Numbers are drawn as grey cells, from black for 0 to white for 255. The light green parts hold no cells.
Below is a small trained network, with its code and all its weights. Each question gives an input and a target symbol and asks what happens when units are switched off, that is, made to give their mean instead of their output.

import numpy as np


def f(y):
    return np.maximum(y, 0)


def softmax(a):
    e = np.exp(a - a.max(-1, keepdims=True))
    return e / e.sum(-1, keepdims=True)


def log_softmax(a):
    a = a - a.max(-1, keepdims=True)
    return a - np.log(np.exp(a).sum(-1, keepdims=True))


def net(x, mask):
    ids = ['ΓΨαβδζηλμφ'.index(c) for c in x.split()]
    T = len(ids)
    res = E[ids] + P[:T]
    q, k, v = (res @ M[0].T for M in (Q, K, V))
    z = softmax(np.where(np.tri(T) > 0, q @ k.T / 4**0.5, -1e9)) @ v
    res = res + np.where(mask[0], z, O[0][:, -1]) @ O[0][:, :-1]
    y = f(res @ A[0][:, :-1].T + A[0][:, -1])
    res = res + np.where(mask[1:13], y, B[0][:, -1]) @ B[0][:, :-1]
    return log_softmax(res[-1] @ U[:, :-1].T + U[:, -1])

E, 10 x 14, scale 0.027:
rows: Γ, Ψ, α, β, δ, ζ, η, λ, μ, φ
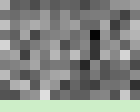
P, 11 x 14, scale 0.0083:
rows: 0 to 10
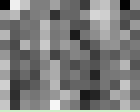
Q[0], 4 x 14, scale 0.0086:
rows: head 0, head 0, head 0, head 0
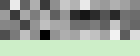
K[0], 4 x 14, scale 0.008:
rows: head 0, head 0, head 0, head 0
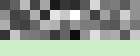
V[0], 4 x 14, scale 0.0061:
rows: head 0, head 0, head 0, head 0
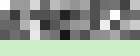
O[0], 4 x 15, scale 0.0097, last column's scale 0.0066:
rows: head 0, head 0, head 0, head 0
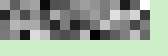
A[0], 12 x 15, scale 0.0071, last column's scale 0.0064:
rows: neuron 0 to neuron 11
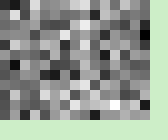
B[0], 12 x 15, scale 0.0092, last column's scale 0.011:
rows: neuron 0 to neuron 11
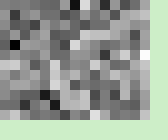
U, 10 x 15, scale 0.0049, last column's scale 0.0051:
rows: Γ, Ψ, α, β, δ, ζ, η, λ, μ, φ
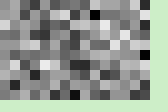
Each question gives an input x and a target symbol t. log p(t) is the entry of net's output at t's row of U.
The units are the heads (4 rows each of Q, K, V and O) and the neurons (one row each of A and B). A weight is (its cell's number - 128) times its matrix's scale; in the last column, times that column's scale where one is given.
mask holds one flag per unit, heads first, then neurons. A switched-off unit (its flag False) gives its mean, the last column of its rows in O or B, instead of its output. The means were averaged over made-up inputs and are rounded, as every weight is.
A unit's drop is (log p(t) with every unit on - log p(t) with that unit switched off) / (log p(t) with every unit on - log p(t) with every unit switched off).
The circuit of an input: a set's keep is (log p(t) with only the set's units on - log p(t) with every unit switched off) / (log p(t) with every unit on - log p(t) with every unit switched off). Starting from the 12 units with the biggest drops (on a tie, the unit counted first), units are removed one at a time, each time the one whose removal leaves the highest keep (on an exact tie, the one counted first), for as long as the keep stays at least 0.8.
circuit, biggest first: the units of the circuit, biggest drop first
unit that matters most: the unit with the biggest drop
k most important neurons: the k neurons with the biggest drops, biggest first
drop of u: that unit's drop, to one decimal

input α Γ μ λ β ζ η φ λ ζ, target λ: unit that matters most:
neuron 11
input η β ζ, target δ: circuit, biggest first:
[neuron 0; head 0; neuron 4]
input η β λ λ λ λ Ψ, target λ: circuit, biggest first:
[head 0; neuron 5]
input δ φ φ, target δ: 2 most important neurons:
[neuron 0; neuron 7]
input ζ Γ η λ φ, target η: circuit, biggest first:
[head 0; neuron 6]
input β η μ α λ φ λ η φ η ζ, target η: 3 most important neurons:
[neuron 11; neuron 8; neuron 9]
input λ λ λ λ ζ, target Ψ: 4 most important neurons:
[neuron 8; neuron 10; neuron 0; neuron 6]
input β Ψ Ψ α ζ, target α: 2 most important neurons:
[neuron 11; neuron 5]
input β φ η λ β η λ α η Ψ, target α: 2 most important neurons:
[neuron 6; neuron 7]
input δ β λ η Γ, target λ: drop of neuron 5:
0.1
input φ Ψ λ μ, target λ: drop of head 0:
0.7
